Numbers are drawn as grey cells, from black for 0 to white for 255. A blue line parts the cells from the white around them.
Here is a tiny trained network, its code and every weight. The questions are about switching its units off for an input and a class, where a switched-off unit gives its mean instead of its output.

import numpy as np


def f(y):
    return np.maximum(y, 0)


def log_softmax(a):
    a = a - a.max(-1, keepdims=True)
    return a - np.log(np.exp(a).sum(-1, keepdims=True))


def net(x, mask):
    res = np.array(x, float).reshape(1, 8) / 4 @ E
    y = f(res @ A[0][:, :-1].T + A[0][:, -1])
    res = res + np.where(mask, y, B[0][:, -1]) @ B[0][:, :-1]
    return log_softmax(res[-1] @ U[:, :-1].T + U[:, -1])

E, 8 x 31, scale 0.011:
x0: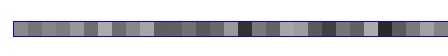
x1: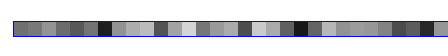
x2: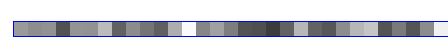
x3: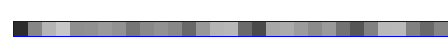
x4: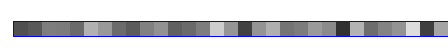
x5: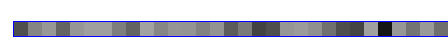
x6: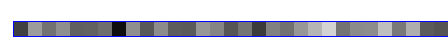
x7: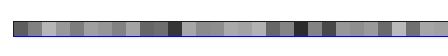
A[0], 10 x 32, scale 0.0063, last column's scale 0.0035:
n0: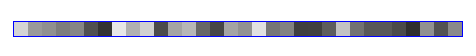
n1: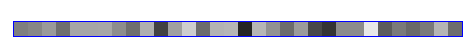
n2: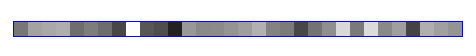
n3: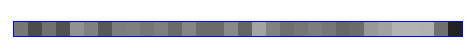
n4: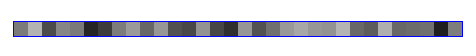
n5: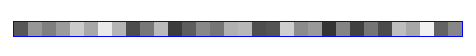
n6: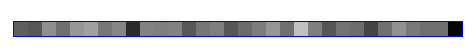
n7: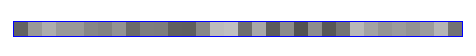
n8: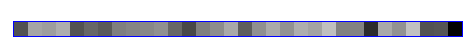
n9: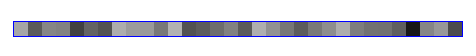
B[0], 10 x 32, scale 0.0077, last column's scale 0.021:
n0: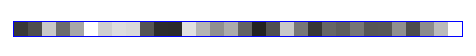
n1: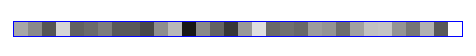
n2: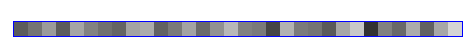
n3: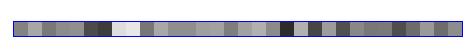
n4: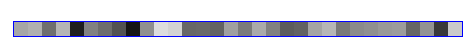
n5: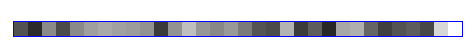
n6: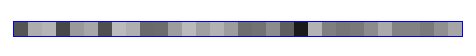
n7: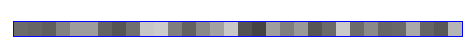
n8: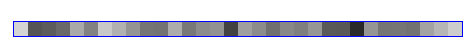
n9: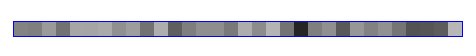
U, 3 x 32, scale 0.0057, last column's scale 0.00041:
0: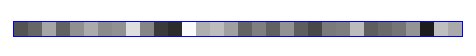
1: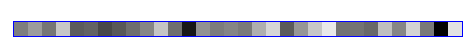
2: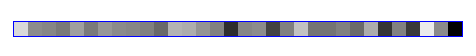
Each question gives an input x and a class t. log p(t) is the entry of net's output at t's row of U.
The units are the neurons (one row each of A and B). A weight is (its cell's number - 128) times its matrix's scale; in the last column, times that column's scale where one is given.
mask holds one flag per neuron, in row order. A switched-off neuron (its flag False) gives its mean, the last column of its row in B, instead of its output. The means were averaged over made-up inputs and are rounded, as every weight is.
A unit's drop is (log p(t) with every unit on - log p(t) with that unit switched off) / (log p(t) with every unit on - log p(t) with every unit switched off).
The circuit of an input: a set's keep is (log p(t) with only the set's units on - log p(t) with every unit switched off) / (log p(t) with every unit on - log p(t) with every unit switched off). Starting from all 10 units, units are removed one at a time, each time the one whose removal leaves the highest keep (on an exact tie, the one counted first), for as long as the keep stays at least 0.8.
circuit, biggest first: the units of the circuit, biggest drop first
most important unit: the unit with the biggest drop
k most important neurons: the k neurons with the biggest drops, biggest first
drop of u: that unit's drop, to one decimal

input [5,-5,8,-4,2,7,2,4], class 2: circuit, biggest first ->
n1
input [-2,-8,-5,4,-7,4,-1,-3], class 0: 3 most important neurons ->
n5, n1, n6
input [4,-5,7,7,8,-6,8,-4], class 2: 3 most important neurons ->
n0, n8, n5
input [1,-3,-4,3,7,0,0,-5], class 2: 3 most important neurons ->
n8, n0, n2
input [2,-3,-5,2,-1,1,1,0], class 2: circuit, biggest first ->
n0, n2, n5
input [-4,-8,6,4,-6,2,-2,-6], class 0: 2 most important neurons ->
n5, n1
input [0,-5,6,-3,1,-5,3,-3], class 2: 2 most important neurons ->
n1, n0
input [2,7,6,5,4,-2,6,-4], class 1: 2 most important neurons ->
n0, n5
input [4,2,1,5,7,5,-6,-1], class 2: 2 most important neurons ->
n1, n0
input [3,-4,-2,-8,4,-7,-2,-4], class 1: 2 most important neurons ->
n5, n0
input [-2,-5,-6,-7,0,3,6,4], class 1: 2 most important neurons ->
n4, n0
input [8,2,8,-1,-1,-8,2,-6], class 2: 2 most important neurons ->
n1, n5
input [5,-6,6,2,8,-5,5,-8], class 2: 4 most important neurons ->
n0, n5, n2, n8
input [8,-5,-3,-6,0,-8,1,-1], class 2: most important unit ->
n1
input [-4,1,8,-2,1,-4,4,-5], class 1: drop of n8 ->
0.1
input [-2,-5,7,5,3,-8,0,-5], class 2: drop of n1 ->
0.2
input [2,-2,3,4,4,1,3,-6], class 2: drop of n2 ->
0.5
